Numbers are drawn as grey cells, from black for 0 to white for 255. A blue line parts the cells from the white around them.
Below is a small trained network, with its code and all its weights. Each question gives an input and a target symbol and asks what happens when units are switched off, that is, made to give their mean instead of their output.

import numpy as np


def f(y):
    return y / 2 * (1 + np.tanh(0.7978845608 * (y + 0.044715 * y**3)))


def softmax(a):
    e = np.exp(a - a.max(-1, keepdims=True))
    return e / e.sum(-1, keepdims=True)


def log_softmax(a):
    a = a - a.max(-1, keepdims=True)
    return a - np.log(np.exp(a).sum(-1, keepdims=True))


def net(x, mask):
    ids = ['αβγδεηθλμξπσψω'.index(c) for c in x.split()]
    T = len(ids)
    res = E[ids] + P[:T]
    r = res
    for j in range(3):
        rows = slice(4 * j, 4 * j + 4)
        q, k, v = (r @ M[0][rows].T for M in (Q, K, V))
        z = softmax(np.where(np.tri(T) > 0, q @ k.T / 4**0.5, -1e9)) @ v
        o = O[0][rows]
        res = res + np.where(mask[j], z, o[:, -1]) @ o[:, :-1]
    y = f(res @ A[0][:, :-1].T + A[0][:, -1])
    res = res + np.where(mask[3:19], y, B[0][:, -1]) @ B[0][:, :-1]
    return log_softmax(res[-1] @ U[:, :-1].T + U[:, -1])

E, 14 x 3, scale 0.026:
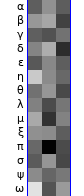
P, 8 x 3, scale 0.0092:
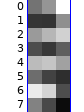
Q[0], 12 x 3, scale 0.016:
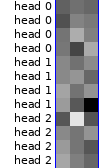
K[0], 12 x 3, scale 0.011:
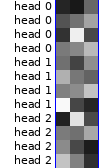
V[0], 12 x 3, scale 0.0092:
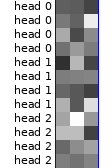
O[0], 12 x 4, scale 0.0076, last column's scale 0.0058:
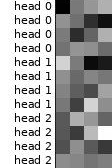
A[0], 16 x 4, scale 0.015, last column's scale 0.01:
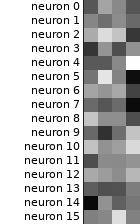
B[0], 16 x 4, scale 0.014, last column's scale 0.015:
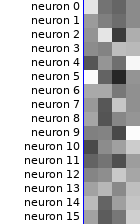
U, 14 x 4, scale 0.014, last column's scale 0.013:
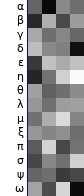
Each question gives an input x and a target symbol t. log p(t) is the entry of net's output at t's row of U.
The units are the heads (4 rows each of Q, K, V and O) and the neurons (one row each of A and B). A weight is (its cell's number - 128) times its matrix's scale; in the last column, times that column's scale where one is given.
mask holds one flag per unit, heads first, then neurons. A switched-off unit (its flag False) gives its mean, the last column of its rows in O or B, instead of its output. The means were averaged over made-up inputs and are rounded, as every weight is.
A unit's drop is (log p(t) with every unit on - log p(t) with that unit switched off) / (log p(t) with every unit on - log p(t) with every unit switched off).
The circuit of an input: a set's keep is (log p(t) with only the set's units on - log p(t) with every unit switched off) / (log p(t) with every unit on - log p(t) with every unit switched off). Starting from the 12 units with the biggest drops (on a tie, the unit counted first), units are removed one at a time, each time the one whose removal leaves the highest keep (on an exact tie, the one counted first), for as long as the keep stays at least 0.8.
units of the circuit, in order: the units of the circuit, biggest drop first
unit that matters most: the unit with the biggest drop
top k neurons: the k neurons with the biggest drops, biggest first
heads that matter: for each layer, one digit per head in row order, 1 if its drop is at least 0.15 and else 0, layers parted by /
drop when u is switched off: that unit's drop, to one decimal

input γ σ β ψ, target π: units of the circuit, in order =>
[head 1; head 2; neuron 14]
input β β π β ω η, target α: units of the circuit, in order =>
[neuron 2; neuron 13]
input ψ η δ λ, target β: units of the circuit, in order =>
[neuron 4; neuron 9]
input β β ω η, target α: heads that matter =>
010
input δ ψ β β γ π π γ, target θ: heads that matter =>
111
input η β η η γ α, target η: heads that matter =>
100
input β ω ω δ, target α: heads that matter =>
010
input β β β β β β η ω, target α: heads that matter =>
000
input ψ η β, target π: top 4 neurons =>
[neuron 2; neuron 14; neuron 5; neuron 3]
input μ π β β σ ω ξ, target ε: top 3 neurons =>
[neuron 9; neuron 2; neuron 5]
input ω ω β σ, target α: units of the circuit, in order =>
[head 1; neuron 11; neuron 14; neuron 15]
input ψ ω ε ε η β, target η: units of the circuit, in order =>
[head 0; neuron 2; neuron 5]
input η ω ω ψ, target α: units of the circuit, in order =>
[head 1; neuron 15]
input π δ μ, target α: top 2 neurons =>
[neuron 2; neuron 6]
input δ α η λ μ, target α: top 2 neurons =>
[neuron 2; neuron 13]
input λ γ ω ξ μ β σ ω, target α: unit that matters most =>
head 1
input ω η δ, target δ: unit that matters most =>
head 0
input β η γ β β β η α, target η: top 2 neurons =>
[neuron 5; neuron 3]
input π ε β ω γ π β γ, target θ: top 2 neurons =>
[neuron 13; neuron 7]
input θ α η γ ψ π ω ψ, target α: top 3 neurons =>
[neuron 2; neuron 15; neuron 7]
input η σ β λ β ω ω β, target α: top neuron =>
[neuron 15]
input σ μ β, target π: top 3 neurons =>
[neuron 2; neuron 14; neuron 5]
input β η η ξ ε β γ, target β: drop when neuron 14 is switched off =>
0.2
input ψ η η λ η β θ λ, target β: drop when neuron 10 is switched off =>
-0.2
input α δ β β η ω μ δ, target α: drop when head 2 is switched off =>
0.1
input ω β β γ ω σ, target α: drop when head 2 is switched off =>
0.0
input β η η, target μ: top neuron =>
[neuron 10]
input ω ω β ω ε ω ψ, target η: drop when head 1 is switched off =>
0.1
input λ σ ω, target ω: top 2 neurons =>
[neuron 8; neuron 12]
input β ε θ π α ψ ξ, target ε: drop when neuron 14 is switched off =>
0.3
